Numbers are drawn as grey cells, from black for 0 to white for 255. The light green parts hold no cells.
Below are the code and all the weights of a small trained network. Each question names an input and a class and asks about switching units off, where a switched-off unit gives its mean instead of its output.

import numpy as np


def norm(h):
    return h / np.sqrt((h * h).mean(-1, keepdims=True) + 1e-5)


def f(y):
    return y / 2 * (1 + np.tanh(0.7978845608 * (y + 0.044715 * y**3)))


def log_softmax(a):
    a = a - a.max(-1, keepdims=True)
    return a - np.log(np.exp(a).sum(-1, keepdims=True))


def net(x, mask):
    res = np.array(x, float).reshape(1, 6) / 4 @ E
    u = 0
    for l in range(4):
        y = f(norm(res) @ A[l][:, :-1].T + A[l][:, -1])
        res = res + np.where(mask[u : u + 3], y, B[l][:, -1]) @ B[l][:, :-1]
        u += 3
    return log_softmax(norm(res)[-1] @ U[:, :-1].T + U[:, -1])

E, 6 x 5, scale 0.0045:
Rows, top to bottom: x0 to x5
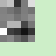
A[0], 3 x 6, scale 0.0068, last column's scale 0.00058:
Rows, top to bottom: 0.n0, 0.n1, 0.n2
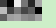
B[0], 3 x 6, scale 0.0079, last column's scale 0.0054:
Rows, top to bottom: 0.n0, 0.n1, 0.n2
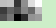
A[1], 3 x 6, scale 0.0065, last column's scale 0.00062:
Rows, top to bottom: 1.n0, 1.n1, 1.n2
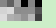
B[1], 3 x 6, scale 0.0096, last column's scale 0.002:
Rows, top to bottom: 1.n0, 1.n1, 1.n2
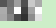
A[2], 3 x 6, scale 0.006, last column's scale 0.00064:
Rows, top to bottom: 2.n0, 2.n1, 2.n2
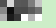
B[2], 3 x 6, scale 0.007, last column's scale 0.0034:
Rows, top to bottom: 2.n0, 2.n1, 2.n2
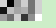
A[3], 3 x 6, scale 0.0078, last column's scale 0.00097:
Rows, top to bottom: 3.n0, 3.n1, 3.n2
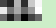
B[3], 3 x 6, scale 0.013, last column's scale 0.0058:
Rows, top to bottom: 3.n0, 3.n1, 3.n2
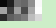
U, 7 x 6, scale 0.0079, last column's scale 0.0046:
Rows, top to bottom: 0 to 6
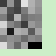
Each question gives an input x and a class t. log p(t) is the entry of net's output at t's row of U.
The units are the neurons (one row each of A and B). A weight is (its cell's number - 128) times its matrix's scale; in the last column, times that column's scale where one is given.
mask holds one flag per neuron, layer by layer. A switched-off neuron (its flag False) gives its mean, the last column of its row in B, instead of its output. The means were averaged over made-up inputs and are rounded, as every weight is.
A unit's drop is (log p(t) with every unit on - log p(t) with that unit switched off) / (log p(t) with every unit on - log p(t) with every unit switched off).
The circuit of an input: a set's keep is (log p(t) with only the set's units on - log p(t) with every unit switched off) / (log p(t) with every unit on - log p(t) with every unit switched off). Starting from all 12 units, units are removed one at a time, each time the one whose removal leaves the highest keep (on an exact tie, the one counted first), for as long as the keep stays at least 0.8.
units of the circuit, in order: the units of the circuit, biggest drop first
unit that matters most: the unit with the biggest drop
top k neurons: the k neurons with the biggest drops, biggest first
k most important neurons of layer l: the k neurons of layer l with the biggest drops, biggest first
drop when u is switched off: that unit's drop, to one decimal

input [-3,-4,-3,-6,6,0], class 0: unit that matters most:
0.n1
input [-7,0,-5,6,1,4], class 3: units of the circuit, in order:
(0.n0, 3.n0)
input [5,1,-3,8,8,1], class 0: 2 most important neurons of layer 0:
(0.n0, 0.n1)
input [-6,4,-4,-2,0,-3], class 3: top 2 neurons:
(0.n0, 3.n0)
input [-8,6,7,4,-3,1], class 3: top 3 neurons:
(0.n0, 3.n0, 3.n2)
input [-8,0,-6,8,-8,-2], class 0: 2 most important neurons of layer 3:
(3.n1, 3.n0)
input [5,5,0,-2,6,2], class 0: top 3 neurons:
(0.n0, 2.n1, 3.n1)
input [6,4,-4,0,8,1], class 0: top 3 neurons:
(0.n0, 0.n1, 2.n1)
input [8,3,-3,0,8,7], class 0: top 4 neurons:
(0.n0, 0.n1, 3.n2, 2.n1)
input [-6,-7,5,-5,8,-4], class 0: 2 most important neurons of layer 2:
(2.n1, 2.n0)
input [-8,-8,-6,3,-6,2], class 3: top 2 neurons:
(0.n0, 0.n1)
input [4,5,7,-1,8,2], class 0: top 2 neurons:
(0.n0, 2.n1)
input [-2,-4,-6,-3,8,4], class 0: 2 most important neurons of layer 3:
(3.n1, 3.n2)
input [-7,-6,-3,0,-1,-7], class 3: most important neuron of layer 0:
(0.n0)
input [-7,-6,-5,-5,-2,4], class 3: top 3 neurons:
(0.n0, 3.n0, 3.n2)
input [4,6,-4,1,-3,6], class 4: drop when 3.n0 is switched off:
0.0
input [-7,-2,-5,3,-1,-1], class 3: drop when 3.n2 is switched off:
0.1
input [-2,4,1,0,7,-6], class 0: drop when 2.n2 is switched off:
-0.1
